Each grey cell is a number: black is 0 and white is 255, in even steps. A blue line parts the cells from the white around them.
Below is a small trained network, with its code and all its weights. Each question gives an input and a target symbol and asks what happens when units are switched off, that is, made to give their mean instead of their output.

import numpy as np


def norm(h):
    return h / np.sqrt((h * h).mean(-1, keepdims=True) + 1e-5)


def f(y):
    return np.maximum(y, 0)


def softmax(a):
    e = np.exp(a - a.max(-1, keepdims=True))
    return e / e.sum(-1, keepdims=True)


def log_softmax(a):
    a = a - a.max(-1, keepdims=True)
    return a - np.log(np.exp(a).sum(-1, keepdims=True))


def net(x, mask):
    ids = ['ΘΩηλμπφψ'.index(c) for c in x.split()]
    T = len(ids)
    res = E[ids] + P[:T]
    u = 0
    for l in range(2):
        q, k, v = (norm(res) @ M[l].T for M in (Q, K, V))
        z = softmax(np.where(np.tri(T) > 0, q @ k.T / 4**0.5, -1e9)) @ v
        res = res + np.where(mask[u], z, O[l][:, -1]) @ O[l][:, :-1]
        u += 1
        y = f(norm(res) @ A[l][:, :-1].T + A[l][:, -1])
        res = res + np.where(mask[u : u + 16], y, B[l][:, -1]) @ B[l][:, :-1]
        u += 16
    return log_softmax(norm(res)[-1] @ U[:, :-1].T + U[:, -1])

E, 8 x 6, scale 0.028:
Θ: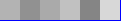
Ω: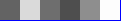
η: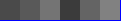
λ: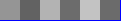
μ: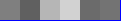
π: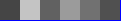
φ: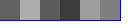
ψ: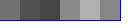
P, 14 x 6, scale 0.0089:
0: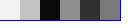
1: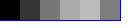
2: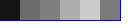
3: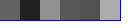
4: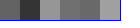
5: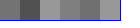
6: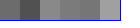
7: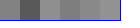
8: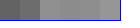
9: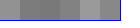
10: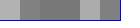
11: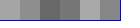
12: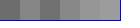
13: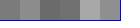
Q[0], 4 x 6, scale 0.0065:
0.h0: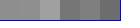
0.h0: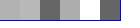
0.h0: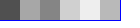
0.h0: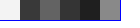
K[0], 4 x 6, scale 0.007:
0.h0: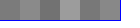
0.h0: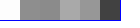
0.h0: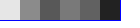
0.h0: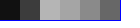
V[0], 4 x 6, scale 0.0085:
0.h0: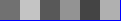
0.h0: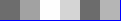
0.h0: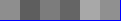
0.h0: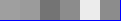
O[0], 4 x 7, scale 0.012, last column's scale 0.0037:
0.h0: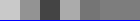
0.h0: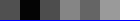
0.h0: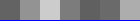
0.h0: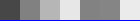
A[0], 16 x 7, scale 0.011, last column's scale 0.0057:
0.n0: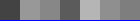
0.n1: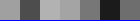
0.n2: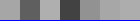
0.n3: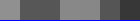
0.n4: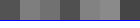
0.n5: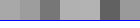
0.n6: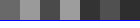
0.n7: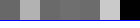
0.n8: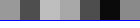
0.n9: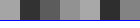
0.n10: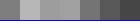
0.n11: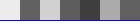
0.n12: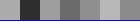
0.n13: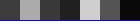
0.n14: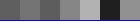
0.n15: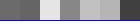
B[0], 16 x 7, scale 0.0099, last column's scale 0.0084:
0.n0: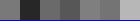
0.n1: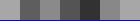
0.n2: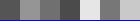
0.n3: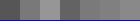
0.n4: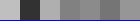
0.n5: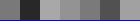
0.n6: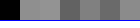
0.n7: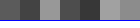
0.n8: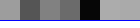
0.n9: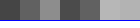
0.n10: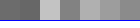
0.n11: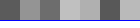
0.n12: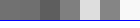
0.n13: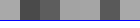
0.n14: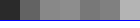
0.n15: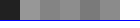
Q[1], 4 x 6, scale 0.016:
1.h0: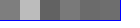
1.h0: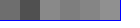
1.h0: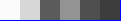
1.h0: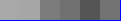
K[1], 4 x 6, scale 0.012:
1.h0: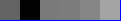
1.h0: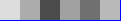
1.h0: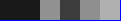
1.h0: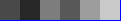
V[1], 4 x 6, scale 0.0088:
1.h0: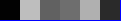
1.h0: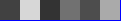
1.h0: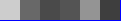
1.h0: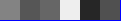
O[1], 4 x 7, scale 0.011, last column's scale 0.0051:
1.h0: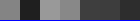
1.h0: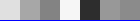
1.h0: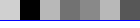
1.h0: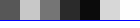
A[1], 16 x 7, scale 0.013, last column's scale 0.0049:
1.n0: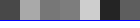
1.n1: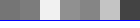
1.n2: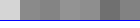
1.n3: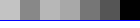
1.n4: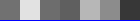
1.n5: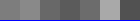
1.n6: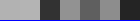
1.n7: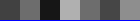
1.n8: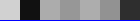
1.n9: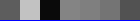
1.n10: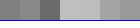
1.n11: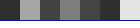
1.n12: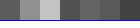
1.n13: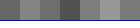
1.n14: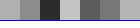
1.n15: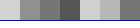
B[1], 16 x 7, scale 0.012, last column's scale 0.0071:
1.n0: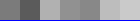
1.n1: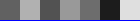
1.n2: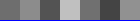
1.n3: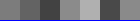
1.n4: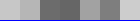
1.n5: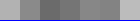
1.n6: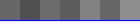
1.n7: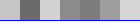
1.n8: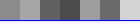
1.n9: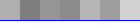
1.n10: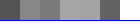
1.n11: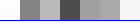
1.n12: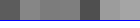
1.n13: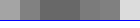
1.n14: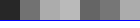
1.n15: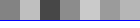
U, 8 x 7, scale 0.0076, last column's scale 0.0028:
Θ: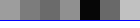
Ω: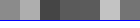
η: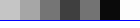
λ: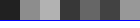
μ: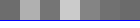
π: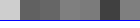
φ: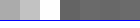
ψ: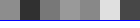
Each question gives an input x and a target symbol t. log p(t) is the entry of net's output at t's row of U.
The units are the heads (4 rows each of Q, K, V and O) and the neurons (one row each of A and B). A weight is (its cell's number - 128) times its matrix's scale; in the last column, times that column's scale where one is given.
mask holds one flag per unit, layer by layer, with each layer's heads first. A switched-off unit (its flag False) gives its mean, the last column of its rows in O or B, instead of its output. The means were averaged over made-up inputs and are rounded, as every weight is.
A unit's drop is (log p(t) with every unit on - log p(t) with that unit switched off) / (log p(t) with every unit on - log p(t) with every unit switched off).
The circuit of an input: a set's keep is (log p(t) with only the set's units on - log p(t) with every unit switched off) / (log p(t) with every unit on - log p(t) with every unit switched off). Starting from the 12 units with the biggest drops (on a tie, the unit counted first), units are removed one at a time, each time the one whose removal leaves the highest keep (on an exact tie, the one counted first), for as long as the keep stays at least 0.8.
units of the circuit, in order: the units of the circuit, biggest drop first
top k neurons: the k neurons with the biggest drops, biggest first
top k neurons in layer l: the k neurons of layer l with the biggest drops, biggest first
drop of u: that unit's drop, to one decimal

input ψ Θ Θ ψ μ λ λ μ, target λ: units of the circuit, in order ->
[1.h0]
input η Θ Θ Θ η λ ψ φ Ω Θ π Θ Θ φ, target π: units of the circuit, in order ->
[0.h0 1.h0]
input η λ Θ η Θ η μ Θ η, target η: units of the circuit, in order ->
[0.h0 1.n8 1.h0]
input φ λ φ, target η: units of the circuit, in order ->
[1.h0 0.h0]
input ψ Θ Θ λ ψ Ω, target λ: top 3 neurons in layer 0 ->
[0.n7 0.n15 0.n8]
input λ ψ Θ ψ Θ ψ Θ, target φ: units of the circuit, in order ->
[1.h0 0.h0 1.n11]
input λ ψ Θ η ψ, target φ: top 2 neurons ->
[1.n11 1.n7]
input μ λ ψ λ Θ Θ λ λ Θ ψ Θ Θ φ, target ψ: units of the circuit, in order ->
[1.n0 0.n13]
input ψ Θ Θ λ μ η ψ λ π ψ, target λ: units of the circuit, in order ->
[0.h0 1.h0 0.n5]
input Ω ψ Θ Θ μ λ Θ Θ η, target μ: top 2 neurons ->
[0.n15 0.n7]
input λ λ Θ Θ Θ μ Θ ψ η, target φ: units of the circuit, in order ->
[1.h0 1.n11 1.n7]
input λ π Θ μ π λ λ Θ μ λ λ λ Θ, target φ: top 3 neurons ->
[1.n11 1.n7 0.n15]
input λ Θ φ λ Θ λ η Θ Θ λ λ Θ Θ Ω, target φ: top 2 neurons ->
[1.n11 0.n15]
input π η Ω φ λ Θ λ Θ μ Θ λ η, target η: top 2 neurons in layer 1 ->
[1.n8 1.n0]
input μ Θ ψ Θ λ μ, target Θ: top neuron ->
[0.n8]
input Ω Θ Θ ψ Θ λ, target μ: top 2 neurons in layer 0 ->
[0.n7 0.n12]
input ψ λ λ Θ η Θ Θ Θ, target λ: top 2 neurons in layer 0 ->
[0.n5 0.n15]
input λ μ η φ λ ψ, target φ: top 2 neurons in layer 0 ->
[0.n0 0.n12]
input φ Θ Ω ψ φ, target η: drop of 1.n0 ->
0.1
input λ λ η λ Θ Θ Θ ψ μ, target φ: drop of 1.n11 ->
0.7
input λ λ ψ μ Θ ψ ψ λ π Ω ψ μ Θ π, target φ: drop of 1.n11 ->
0.2
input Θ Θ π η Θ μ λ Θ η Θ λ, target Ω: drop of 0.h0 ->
0.2
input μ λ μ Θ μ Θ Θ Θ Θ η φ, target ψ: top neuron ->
[0.n9]
